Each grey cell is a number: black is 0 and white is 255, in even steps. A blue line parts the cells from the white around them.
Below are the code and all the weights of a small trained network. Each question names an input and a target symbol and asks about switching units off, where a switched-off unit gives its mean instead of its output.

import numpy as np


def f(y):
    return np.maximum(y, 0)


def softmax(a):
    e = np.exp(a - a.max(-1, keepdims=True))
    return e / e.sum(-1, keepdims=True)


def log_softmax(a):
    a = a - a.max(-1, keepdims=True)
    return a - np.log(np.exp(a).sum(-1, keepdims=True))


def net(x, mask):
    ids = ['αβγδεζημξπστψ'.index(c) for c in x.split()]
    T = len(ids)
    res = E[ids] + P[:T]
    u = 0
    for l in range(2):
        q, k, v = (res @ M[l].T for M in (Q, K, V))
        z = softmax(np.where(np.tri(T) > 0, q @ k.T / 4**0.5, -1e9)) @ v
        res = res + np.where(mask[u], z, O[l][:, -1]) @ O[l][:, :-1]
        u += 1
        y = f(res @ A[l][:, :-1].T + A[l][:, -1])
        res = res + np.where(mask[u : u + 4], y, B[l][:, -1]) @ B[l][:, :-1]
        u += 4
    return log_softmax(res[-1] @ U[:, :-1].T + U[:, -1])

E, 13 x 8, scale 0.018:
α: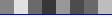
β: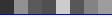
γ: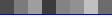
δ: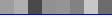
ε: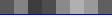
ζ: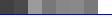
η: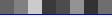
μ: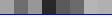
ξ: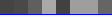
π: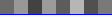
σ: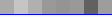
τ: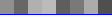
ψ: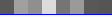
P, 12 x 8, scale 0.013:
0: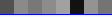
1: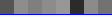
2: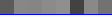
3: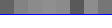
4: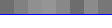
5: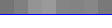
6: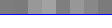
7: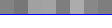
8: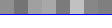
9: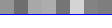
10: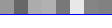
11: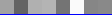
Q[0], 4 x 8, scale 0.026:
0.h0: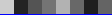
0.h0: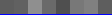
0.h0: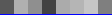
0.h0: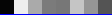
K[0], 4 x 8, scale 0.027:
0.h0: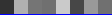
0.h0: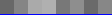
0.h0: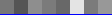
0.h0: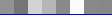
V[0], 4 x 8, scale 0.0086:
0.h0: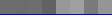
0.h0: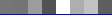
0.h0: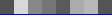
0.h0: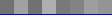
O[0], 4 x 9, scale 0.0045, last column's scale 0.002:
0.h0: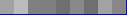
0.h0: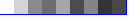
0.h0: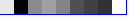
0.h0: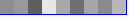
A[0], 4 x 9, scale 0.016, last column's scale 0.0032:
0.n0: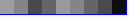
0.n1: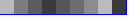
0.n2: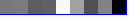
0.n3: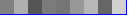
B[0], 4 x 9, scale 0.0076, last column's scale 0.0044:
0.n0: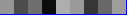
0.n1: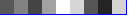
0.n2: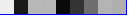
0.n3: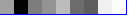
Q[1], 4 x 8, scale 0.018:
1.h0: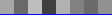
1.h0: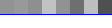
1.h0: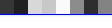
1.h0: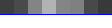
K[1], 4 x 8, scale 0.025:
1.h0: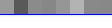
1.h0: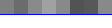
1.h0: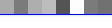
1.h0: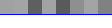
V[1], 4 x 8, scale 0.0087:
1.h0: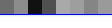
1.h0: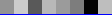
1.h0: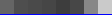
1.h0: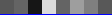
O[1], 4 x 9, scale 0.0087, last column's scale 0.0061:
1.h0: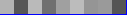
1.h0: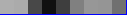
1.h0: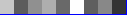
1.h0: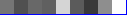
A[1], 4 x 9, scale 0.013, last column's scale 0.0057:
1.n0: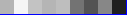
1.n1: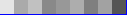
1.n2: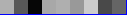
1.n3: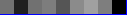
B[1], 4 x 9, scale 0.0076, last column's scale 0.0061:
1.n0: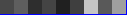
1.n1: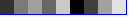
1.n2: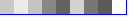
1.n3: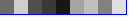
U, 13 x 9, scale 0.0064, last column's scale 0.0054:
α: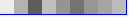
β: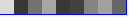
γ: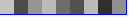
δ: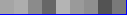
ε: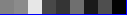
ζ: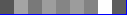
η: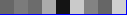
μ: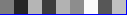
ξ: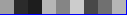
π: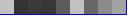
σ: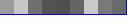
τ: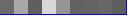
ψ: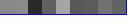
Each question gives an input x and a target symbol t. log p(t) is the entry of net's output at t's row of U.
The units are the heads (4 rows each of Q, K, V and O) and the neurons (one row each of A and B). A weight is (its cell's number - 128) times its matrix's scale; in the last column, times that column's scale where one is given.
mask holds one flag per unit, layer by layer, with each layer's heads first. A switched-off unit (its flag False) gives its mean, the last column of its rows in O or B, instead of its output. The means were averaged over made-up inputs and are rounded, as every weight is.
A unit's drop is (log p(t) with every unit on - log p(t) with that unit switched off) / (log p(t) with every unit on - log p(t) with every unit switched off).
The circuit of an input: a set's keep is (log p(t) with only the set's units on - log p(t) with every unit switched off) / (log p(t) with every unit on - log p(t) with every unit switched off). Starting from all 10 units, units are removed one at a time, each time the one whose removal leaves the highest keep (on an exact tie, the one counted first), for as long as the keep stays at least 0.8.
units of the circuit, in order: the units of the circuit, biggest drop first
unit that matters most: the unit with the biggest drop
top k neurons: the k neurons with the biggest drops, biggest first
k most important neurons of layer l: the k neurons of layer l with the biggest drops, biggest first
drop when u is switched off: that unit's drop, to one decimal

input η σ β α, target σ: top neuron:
0.n1
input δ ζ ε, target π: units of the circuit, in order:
0.n3, 1.h0
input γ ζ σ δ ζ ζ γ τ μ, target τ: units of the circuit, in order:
1.h0, 0.n1
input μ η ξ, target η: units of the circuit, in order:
1.n3, 0.h0
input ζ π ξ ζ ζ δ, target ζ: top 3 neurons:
1.n1, 0.n1, 0.n3
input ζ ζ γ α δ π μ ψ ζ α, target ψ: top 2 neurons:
0.n1, 0.n3
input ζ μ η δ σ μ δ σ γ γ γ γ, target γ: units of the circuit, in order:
0.h0, 1.h0, 0.n1
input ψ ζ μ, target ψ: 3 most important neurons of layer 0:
0.n1, 0.n3, 0.n0
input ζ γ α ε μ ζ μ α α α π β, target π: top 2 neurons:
0.n2, 1.n3
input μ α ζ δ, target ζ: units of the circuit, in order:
0.n3, 0.h0, 1.n1, 1.h0
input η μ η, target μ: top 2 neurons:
0.n1, 1.n2
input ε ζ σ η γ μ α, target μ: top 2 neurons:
0.n1, 1.n0
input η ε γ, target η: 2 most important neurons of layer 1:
1.n3, 1.n1
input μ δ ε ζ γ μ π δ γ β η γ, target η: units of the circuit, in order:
1.h0, 0.n1
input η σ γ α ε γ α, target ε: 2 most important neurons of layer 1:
1.n1, 1.n2
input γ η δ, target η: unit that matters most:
1.h0
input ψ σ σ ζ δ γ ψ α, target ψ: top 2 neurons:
0.n1, 1.n2
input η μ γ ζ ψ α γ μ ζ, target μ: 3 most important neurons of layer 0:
0.n1, 0.n2, 0.n3
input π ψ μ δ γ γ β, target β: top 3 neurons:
0.n2, 0.n1, 1.n2
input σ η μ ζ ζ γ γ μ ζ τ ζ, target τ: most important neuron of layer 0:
0.n3
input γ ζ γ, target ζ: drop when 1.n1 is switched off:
0.2
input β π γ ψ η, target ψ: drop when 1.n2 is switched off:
0.2
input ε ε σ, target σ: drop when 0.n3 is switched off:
0.1
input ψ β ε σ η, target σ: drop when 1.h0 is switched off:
0.9
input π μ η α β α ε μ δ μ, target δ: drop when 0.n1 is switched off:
1.1
